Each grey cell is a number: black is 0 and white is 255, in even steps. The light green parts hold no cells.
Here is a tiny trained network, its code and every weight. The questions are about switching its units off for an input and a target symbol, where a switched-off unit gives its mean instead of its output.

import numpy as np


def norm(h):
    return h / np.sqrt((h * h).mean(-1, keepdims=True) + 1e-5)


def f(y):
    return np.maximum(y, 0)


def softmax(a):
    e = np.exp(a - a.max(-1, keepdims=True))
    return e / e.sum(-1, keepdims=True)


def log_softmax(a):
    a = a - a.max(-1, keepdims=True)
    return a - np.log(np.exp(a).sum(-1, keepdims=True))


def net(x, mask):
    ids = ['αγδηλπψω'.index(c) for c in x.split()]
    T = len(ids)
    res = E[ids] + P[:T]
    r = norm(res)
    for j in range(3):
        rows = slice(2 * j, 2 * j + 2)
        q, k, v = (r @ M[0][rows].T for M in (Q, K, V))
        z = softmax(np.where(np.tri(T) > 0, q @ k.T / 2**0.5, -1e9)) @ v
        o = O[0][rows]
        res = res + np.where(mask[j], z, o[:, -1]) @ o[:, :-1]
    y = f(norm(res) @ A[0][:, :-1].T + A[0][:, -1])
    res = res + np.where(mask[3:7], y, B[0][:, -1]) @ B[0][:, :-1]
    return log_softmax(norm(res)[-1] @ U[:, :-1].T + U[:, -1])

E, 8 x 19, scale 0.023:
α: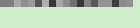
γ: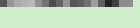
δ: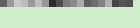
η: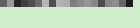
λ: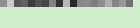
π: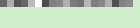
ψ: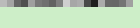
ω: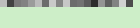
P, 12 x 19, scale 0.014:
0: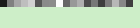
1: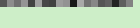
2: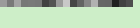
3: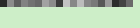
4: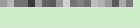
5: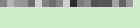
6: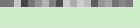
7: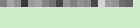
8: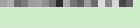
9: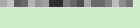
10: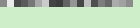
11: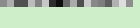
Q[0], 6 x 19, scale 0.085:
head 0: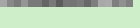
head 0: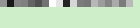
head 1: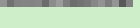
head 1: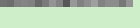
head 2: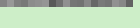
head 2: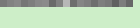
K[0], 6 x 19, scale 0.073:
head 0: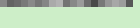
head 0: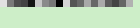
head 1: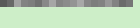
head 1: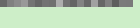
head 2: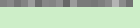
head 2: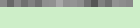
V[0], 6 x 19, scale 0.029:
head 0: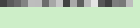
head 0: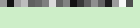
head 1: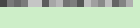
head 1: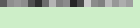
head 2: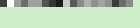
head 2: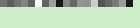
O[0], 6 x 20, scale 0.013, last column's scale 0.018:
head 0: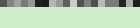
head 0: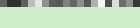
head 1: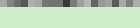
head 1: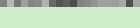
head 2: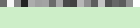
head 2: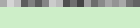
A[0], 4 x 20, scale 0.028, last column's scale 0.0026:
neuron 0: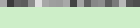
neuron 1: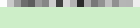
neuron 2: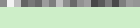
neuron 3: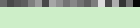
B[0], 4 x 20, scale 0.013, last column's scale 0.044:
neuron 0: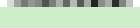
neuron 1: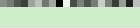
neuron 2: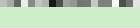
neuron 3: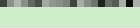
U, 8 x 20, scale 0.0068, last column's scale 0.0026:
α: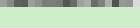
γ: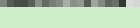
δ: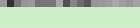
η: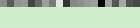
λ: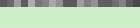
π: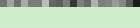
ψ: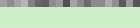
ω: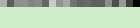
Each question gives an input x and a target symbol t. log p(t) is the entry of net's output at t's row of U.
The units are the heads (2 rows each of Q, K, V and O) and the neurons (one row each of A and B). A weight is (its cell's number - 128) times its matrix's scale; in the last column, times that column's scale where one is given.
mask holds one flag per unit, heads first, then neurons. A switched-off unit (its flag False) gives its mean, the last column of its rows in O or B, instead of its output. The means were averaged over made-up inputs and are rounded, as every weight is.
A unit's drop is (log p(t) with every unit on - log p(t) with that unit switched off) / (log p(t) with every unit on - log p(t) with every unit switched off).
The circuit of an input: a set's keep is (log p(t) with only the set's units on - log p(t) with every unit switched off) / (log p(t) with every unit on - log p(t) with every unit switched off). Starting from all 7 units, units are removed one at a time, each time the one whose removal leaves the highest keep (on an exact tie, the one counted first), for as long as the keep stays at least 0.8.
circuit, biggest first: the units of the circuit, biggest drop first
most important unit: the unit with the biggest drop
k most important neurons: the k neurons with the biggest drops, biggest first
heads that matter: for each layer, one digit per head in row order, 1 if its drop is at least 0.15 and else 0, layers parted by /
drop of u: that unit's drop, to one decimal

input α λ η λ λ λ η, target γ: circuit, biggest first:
(head 2)
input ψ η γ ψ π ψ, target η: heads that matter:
101
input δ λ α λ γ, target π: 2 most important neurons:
(neuron 0; neuron 2)
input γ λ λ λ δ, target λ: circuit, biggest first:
(head 0; neuron 3)
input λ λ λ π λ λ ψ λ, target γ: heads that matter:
011
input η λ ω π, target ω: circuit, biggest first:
(head 2; neuron 2)
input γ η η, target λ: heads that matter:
100
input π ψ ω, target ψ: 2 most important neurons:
(neuron 2; neuron 3)
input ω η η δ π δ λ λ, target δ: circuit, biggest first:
(head 0; head 2)
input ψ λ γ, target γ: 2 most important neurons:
(neuron 3; neuron 0)
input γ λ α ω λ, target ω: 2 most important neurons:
(neuron 3; neuron 1)
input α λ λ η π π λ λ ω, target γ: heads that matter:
001
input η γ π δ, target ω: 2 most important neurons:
(neuron 1; neuron 0)
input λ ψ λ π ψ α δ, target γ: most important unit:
head 1
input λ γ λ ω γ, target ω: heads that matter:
111
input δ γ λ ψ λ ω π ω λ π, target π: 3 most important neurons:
(neuron 2; neuron 0; neuron 1)
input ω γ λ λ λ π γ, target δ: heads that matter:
101
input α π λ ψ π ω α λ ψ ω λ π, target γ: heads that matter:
001
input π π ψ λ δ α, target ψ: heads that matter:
100
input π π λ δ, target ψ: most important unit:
head 0
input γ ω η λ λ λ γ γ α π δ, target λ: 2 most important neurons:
(neuron 3; neuron 0)
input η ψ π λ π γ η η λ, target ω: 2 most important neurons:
(neuron 2; neuron 1)
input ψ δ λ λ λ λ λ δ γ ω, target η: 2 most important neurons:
(neuron 1; neuron 2)
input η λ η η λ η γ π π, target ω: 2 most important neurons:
(neuron 1; neuron 0)
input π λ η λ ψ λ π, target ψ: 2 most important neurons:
(neuron 2; neuron 1)
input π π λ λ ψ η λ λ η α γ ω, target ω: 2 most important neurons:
(neuron 1; neuron 0)
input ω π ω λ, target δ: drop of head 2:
0.6
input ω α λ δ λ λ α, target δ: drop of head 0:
0.6
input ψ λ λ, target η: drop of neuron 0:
0.0
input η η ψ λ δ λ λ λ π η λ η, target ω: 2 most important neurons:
(neuron 2; neuron 1)
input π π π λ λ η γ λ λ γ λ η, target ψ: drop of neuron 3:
0.1
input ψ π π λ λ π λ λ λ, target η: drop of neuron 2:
0.2
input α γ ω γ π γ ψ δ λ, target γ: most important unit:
head 2
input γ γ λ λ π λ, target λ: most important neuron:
(neuron 3)
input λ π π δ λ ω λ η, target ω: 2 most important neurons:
(neuron 1; neuron 2)
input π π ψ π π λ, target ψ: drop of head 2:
-0.1
